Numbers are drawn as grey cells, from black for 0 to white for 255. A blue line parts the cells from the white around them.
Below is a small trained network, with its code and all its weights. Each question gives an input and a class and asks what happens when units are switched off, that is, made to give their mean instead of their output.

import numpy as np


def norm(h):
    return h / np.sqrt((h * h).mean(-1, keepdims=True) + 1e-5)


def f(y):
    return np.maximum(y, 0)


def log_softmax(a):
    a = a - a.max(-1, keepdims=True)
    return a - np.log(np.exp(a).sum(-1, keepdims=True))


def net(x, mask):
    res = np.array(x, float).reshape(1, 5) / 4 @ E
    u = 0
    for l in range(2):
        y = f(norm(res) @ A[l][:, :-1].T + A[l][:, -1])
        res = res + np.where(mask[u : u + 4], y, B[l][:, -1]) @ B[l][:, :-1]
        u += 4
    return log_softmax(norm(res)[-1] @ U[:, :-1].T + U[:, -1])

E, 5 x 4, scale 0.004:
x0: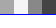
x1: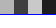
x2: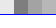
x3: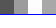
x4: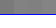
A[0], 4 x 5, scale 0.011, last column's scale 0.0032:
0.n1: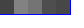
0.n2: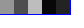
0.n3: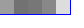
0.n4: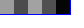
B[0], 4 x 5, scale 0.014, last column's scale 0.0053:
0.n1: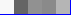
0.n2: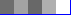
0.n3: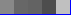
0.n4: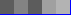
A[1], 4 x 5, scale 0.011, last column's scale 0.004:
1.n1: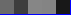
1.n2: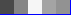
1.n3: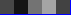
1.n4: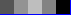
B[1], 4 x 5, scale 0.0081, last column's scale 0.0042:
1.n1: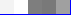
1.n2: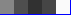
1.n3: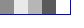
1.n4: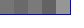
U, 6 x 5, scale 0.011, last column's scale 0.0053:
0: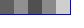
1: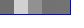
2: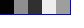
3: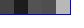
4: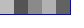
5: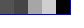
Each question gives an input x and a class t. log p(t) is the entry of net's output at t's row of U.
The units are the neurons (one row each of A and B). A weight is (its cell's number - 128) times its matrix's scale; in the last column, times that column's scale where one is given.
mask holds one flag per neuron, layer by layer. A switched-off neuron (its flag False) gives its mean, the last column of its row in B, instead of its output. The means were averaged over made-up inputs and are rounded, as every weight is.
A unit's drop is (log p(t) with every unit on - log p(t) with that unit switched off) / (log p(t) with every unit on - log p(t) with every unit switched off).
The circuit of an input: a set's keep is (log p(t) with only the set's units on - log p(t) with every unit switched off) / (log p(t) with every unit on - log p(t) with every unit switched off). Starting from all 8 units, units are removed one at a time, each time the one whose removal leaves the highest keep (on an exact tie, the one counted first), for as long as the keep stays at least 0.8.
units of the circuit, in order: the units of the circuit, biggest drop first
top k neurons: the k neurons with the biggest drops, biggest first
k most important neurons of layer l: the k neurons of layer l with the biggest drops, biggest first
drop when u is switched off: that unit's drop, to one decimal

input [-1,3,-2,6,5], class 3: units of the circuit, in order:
(1.n2)
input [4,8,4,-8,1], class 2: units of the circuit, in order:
(0.n2; 0.n4; 0.n1)
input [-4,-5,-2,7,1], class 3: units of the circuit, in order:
(1.n2; 0.n2)
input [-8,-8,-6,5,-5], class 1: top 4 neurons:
(1.n3; 0.n2; 0.n4; 1.n1)
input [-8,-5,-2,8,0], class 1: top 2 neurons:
(1.n3; 0.n2)
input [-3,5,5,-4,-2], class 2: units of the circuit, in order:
(0.n2; 0.n4)
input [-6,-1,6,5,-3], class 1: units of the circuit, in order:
(1.n3; 0.n1; 0.n2)
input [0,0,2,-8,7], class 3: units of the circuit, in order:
(0.n2; 1.n3; 0.n3)
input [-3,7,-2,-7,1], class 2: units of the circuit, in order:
(0.n2; 0.n4)
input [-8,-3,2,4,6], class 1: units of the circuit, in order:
(1.n3; 0.n2)
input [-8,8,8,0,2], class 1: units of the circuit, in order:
(1.n3; 0.n1; 0.n4)
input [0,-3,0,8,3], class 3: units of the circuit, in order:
(1.n2; 0.n2)
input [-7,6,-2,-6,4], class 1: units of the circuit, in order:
(1.n3; 1.n1)
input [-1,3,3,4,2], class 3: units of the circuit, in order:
(1.n2)
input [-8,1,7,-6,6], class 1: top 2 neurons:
(1.n3; 0.n1)
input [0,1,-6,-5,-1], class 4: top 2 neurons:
(0.n1; 1.n2)
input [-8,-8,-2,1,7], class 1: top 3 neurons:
(1.n3; 0.n2; 0.n4)
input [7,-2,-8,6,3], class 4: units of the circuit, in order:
(0.n1; 0.n2; 1.n3)
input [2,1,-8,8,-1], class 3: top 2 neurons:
(1.n2; 1.n3)
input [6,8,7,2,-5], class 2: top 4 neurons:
(0.n2; 0.n4; 0.n1; 1.n3)
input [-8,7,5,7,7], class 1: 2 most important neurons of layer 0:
(0.n1; 0.n4)
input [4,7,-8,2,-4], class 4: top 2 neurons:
(0.n1; 1.n3)
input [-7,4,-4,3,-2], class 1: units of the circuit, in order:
(1.n3)
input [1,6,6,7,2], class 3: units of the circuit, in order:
(1.n2; 0.n1)
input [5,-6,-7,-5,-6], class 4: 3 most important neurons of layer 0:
(0.n1; 0.n2; 0.n4)
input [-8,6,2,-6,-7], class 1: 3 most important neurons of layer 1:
(1.n3; 1.n1; 1.n2)
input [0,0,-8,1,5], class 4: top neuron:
(0.n1)
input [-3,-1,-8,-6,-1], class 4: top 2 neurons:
(0.n1; 1.n2)
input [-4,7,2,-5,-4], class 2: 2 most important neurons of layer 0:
(0.n2; 0.n4)
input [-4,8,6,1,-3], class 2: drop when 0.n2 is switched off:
0.7
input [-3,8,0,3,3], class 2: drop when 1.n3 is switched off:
0.0
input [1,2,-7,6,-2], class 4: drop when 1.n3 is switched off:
0.1
